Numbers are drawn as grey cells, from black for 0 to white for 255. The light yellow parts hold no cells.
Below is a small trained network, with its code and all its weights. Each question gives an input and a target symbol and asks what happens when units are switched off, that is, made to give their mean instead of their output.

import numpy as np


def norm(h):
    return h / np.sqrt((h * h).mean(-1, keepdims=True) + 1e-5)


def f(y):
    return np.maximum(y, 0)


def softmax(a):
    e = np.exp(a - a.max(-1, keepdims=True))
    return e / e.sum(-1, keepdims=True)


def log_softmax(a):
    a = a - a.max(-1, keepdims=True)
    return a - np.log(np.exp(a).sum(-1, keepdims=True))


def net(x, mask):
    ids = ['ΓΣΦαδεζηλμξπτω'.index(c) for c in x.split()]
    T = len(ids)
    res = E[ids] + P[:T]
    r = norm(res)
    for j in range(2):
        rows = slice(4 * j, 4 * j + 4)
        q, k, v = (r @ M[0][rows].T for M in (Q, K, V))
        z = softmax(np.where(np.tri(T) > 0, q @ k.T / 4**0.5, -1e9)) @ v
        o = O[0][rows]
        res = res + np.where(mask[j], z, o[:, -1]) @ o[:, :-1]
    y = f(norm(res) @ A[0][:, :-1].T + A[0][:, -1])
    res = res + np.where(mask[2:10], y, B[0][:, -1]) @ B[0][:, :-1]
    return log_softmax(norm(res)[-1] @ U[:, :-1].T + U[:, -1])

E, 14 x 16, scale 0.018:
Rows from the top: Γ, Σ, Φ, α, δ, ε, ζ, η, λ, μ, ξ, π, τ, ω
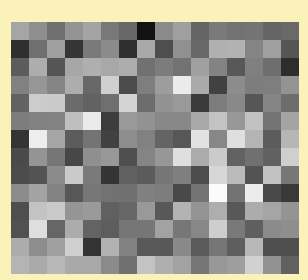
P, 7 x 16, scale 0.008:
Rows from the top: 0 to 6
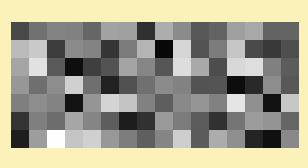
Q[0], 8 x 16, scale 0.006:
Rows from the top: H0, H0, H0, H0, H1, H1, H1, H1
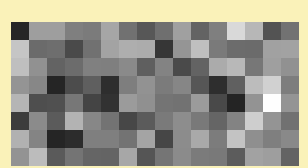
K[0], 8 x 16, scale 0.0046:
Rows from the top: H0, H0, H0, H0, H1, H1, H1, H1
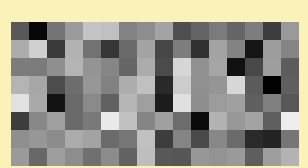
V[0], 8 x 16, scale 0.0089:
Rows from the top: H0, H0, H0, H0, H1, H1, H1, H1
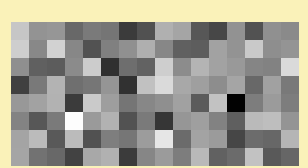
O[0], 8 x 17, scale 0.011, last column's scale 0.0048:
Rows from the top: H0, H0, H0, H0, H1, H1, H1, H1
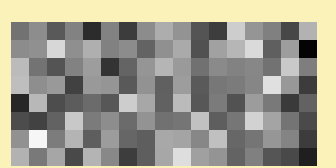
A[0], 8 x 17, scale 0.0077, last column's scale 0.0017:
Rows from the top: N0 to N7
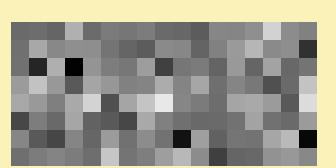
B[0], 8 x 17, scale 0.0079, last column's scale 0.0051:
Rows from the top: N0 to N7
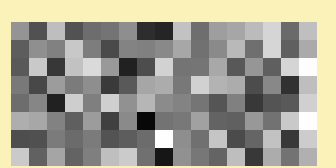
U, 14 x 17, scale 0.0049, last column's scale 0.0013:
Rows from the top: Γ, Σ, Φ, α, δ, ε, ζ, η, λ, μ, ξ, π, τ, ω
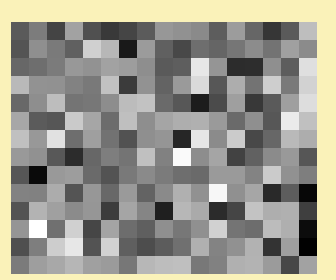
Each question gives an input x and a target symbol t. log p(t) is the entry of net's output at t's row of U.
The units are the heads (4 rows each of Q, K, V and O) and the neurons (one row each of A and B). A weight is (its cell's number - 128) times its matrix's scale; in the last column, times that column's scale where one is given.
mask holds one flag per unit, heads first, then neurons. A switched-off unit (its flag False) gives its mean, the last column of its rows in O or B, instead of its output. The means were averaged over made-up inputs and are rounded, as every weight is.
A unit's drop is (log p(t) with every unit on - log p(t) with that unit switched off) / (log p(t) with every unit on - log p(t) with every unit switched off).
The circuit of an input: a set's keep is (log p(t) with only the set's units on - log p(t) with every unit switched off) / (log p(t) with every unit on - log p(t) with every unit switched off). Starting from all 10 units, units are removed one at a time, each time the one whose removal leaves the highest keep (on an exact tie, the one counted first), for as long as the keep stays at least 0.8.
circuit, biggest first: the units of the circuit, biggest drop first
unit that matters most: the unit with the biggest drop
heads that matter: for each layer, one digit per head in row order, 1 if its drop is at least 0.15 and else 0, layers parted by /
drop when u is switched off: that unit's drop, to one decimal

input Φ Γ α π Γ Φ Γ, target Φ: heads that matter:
10
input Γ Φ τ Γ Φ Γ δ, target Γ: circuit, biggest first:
[H0]
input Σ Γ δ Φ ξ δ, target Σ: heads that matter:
11
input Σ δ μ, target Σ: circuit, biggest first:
[N2; H1; H0]
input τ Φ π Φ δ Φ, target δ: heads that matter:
01
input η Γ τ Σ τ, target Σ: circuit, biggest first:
[H0; N2; H1]
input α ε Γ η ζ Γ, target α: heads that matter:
11
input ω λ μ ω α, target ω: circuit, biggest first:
[H0; H1]
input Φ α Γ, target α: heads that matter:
01
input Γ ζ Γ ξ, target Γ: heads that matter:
11
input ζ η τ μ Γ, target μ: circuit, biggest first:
[H0; H1]
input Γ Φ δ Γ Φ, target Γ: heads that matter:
10
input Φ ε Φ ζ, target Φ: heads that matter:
10
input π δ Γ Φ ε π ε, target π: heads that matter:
01
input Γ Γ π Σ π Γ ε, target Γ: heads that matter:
10
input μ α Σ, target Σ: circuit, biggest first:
[N2]
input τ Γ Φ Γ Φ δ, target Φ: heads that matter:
10
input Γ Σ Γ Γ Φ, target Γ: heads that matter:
10
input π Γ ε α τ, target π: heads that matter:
01
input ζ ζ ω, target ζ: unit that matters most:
H1
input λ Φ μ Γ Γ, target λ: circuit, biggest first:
[H1; N6]
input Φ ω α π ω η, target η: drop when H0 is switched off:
0.2
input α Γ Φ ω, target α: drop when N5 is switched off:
0.0
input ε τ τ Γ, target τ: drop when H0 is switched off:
0.7
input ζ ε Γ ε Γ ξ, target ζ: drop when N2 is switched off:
0.1
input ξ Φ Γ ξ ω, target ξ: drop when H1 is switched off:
1.0
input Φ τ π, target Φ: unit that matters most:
H0
